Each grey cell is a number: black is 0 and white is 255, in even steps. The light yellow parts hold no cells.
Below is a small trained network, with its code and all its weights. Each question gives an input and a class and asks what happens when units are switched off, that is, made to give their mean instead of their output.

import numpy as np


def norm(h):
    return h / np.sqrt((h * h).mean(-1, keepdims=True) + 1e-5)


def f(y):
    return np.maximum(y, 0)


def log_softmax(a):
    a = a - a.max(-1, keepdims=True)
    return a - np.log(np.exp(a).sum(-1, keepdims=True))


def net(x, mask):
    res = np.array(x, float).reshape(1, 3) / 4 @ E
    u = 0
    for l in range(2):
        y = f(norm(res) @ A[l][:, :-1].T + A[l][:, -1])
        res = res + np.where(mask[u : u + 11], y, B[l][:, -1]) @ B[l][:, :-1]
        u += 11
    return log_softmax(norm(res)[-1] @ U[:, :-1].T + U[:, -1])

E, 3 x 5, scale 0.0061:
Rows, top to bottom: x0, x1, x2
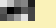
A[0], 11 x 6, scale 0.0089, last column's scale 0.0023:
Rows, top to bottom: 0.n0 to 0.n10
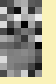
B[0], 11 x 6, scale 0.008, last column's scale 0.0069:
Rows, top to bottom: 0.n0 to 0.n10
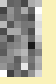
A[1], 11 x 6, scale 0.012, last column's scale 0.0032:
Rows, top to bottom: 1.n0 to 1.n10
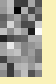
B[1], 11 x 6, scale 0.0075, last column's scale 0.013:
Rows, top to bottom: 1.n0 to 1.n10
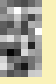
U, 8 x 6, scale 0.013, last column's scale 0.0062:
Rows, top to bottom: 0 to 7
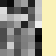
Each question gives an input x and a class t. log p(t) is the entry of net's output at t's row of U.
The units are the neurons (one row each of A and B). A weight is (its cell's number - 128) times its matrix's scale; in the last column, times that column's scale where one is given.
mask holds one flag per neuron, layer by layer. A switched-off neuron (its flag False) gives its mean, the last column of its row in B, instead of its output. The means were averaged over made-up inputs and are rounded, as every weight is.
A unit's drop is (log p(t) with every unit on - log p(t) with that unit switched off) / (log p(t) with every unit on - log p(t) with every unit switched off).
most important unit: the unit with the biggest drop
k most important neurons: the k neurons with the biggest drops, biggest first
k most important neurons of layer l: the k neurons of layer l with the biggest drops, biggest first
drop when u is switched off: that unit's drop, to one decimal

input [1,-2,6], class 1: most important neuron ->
0.n10
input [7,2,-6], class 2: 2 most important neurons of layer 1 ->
1.n1, 1.n3
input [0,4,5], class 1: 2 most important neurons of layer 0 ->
0.n10, 0.n0
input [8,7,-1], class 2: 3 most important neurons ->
1.n1, 0.n9, 1.n7
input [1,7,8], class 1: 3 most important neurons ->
0.n10, 0.n0, 0.n2
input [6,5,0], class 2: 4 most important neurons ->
1.n1, 0.n9, 1.n7, 0.n2
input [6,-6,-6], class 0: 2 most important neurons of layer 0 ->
0.n10, 0.n0
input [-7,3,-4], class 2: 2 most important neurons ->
1.n5, 0.n10
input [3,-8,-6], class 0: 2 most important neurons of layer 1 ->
1.n6, 1.n7
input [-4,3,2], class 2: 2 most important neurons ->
1.n5, 0.n2
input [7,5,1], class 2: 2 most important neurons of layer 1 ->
1.n1, 1.n7
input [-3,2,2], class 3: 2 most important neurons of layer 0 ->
0.n4, 0.n6
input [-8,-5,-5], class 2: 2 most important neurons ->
1.n5, 0.n10
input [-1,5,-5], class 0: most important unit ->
0.n4
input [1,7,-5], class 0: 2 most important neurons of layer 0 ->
0.n10, 0.n1
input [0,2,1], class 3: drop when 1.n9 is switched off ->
-0.1
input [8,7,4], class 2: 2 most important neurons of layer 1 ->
1.n1, 1.n7
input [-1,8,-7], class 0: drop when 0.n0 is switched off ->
0.2
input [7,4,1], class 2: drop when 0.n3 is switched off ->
0.0
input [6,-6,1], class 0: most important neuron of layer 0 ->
0.n1
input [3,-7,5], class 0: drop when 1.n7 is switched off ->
0.1
